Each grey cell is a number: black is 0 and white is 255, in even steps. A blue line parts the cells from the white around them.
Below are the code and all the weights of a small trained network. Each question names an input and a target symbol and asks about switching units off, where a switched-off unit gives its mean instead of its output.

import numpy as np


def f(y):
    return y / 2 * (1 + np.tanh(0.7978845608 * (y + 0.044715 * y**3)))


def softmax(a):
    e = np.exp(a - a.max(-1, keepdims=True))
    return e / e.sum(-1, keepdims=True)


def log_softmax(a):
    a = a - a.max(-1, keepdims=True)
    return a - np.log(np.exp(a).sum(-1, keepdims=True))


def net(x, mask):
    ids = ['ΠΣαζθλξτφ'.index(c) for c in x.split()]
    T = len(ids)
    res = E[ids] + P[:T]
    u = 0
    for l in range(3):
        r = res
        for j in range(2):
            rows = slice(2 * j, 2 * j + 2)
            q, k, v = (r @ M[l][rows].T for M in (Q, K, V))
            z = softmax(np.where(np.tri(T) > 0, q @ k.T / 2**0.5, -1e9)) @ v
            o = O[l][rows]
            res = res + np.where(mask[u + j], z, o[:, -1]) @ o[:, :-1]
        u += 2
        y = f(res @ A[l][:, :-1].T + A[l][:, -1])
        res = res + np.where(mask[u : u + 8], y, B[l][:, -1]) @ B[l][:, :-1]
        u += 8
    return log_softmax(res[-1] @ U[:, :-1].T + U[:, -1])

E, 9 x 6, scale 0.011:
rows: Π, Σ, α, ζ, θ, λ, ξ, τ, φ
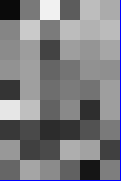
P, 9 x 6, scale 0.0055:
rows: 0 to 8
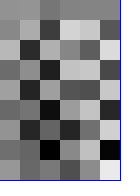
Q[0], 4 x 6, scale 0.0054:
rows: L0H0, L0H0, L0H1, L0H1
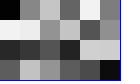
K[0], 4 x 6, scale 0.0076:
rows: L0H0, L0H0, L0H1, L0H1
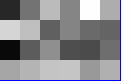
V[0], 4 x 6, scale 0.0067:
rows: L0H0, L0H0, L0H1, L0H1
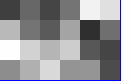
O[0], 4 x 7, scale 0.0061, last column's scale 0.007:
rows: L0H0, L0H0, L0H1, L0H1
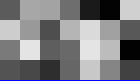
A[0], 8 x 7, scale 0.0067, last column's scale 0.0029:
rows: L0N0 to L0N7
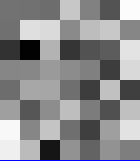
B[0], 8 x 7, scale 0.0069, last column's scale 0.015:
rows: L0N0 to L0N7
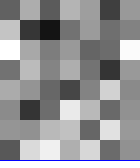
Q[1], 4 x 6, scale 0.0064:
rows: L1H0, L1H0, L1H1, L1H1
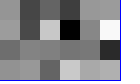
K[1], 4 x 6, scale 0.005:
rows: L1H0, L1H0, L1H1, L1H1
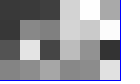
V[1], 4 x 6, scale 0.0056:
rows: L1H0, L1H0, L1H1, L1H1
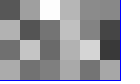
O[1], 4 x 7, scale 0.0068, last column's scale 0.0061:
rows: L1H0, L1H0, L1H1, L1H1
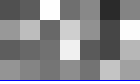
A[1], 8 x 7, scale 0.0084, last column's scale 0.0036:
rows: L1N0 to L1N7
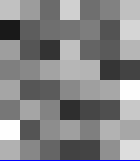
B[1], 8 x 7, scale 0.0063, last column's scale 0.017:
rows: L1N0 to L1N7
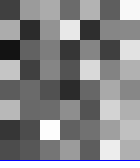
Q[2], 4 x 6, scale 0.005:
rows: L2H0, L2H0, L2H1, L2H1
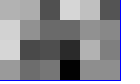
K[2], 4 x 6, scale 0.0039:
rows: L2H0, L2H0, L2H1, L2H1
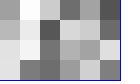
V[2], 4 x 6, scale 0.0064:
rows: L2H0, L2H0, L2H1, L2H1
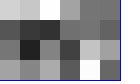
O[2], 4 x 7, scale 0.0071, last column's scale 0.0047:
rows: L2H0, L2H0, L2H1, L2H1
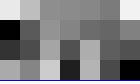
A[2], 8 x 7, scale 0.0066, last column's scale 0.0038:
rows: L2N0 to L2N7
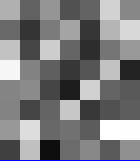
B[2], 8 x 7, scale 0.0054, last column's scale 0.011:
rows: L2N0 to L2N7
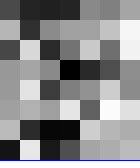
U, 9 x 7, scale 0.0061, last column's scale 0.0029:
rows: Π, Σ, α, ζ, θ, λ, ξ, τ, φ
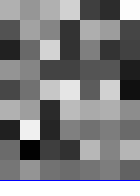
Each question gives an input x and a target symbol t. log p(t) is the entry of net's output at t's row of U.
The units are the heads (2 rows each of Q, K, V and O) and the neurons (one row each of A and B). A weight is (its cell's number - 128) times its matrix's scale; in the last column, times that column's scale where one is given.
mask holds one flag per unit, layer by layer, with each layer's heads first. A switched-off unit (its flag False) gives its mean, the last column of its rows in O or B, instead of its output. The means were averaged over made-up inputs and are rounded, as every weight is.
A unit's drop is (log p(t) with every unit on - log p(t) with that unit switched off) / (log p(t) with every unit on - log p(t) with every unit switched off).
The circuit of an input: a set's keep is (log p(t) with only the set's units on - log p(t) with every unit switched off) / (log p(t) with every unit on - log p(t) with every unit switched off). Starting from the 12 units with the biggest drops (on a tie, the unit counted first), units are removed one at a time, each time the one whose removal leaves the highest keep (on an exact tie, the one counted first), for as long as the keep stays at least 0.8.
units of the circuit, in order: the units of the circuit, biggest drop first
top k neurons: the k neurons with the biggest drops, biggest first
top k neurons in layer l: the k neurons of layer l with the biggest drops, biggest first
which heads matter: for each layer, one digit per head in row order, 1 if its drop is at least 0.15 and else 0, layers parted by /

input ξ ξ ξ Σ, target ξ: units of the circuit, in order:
(L0N2 L1N6 L2N1 L1N5)
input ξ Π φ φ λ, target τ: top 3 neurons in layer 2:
(L2N6 L2N0 L2N5)
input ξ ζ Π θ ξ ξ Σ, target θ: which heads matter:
01 / 00 / 11
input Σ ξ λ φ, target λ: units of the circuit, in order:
(L2H0 L0H1 L0H0)
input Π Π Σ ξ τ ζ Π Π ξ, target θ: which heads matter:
11 / 00 / 10
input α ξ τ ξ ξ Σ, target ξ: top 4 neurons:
(L0N2 L1N6 L2N7 L0N7)
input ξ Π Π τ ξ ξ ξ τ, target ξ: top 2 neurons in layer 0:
(L0N7 L0N0)
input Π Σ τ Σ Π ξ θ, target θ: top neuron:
(L0N7)
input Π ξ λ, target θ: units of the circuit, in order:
(L1N6 L0N6)
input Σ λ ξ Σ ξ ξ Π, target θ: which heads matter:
11 / 00 / 11
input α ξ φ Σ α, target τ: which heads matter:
01 / 11 / 00
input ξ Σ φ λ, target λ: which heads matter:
01 / 00 / 10
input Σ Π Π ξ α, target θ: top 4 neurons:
(L0N7 L1N2 L0N6 L1N3)
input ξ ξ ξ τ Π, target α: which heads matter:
00 / 01 / 01
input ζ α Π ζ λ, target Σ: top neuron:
(L0N7)
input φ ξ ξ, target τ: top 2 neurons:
(L0N3 L2N0)
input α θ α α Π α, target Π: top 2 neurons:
(L1N1 L0N2)
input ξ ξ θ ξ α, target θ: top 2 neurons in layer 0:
(L0N7 L0N6)
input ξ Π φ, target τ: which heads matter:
00 / 01 / 00
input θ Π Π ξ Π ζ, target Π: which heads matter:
10 / 00 / 10
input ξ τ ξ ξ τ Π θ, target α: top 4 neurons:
(L1N2 L0N5 L1N0 L1N3)
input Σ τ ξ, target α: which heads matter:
10 / 01 / 01
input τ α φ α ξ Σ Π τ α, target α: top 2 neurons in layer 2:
(L2N5 L2N1)
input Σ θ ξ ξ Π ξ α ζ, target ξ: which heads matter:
00 / 10 / 00
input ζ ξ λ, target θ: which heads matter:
10 / 10 / 10
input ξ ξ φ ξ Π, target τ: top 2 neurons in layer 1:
(L1N7 L1N5)
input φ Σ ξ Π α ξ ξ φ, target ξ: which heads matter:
00 / 10 / 00
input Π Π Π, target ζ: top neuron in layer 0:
(L0N2)
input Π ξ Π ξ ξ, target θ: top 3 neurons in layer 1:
(L1N2 L1N7 L1N3)
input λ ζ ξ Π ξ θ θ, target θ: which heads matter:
11 / 00 / 11
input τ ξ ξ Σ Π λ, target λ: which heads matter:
11 / 00 / 10
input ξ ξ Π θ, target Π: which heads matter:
11 / 00 / 00
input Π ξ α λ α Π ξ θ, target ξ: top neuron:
(L2N7)
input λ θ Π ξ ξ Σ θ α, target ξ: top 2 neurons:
(L2N7 L1N2)
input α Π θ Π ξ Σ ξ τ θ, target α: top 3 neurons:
(L1N2 L1N3 L0N5)
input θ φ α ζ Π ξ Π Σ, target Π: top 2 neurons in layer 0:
(L0N2 L0N1)
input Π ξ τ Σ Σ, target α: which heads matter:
00 / 00 / 01
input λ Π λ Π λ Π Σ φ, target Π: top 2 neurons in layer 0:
(L0N2 L0N7)
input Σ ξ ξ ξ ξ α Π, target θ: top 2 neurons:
(L0N7 L1N2)
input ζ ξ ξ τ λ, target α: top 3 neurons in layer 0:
(L0N7 L0N5 L0N0)
